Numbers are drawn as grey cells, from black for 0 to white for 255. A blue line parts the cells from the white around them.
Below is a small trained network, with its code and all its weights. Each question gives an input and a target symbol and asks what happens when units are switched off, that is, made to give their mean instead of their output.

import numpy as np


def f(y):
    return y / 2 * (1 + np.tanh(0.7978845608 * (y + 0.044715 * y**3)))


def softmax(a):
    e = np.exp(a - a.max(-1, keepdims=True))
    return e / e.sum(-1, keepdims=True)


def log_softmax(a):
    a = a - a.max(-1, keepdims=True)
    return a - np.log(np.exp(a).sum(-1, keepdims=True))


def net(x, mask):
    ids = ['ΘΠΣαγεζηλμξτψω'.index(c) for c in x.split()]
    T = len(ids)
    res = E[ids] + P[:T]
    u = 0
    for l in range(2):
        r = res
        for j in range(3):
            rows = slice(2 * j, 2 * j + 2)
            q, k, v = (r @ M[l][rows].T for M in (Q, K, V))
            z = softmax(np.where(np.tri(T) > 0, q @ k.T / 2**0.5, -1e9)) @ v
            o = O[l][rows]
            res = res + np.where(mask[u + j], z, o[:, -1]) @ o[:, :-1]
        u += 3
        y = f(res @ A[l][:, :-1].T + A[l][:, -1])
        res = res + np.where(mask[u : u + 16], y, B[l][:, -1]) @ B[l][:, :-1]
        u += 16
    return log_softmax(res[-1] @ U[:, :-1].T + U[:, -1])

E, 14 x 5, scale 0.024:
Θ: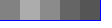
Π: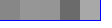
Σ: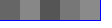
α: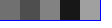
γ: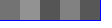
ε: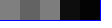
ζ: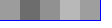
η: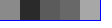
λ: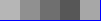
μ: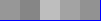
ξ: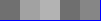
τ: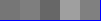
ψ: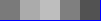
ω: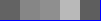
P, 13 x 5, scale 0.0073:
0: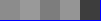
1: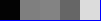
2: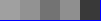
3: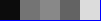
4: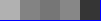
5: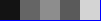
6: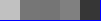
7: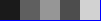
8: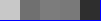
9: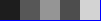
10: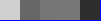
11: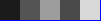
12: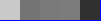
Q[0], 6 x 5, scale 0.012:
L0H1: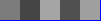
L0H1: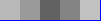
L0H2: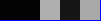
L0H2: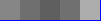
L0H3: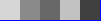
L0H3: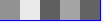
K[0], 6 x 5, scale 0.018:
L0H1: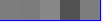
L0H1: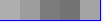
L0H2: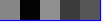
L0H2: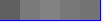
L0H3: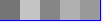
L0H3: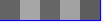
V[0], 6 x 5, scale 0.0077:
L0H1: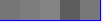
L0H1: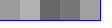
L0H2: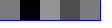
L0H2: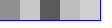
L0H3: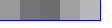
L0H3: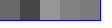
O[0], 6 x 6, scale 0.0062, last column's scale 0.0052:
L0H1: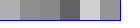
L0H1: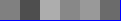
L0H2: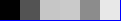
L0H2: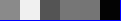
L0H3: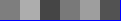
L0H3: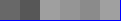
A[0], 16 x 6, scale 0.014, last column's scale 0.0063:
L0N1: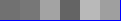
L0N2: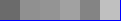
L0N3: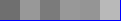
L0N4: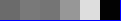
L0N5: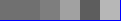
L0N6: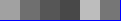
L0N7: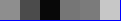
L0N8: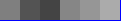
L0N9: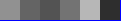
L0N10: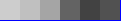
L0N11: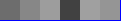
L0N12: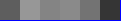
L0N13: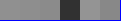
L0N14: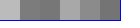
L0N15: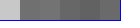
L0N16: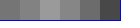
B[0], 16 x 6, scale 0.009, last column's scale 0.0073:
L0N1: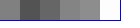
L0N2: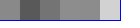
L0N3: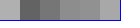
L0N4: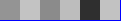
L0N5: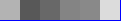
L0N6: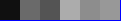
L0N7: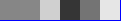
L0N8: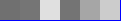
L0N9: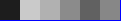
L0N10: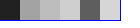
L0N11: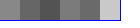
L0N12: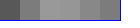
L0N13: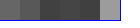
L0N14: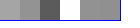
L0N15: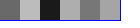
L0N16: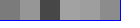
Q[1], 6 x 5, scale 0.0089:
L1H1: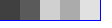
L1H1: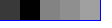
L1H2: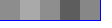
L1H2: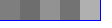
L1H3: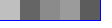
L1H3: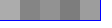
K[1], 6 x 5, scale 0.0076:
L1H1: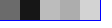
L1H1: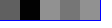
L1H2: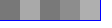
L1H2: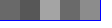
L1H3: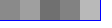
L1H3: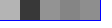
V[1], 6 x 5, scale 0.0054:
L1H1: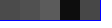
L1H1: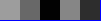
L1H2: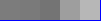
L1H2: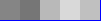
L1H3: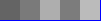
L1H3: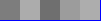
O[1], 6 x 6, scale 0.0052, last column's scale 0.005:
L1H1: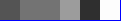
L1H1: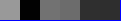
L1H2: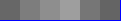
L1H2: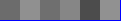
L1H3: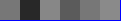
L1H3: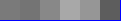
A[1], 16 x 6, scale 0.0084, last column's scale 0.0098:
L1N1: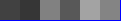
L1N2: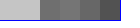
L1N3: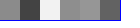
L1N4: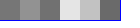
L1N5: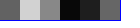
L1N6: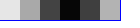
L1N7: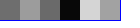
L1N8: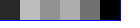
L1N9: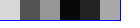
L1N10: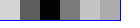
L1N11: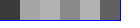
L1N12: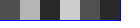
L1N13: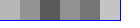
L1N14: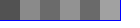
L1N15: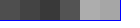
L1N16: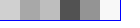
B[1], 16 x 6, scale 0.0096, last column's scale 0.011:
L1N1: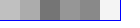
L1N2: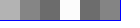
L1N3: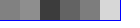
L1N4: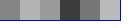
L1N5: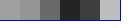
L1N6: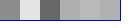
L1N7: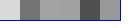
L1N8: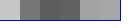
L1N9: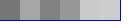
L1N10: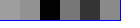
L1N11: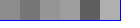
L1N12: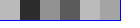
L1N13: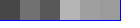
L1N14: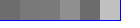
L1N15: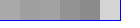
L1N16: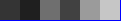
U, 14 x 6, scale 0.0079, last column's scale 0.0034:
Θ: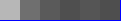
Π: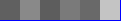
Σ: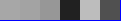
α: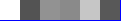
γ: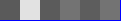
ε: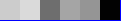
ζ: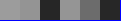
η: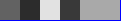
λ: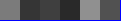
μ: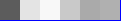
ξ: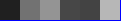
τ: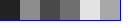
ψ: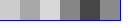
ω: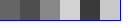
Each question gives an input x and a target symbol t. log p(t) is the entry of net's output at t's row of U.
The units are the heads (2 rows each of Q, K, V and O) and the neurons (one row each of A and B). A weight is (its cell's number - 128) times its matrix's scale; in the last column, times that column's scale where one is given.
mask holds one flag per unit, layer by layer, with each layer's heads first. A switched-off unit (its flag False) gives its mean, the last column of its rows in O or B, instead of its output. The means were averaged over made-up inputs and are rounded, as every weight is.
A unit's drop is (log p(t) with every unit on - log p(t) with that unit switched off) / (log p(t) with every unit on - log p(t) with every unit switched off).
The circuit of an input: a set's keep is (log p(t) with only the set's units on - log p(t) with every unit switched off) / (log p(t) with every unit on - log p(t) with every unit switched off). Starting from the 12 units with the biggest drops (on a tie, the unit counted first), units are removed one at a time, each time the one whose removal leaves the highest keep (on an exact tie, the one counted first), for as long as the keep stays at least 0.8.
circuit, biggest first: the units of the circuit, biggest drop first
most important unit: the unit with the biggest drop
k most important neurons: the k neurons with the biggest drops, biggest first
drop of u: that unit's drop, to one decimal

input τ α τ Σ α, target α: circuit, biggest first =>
[L1N1; L0H2; L1N15; L0N1]
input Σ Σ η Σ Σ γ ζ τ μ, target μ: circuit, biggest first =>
[L0N10; L0H2; L1N5]
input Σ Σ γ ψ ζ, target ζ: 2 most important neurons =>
[L1N10; L0N14]
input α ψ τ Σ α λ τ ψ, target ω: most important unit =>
L1H1
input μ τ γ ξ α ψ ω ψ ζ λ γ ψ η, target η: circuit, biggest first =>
[L0N8; L0N7]
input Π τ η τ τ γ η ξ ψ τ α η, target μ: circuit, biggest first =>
[L0N8; L1H1; L0N9]
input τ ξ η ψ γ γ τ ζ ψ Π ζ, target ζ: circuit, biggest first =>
[L1N10; L0N14; L0H2; L0N15]
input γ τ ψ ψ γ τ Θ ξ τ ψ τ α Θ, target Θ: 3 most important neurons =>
[L0N10; L1N12; L1N5]
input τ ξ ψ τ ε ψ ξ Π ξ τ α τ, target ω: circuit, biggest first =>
[L0N4; L0H2]
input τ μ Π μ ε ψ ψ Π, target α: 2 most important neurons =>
[L0N1; L1N1]
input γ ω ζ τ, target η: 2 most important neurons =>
[L1N16; L0N7]
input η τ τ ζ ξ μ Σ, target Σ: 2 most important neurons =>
[L0N7; L0N10]
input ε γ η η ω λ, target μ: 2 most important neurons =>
[L0N8; L0N7]
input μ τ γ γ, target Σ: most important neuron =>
[L0N7]
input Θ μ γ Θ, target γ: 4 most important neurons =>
[L0N13; L1N6; L1N5; L0N8]
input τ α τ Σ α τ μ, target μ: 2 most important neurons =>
[L0N10; L0N14]
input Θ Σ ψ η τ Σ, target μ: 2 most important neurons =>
[L0N8; L1N16]
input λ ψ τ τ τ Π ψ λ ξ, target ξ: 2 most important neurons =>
[L0N10; L1N1]
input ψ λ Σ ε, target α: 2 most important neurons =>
[L1N1; L1N9]
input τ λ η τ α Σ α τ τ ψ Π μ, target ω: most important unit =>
L0N4
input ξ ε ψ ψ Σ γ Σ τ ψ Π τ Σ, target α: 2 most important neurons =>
[L1N1; L0N10]
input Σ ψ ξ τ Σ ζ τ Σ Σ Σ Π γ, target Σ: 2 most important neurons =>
[L0N10; L0N7]
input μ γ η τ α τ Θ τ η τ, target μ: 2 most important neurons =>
[L0N8; L1N16]
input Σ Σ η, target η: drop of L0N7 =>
0.5
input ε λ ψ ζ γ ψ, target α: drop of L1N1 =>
0.2
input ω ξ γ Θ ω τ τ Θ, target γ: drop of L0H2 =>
0.9
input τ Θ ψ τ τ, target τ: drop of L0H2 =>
0.4
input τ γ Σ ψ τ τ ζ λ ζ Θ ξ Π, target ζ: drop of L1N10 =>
0.2
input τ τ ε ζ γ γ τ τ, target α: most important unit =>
L0H2
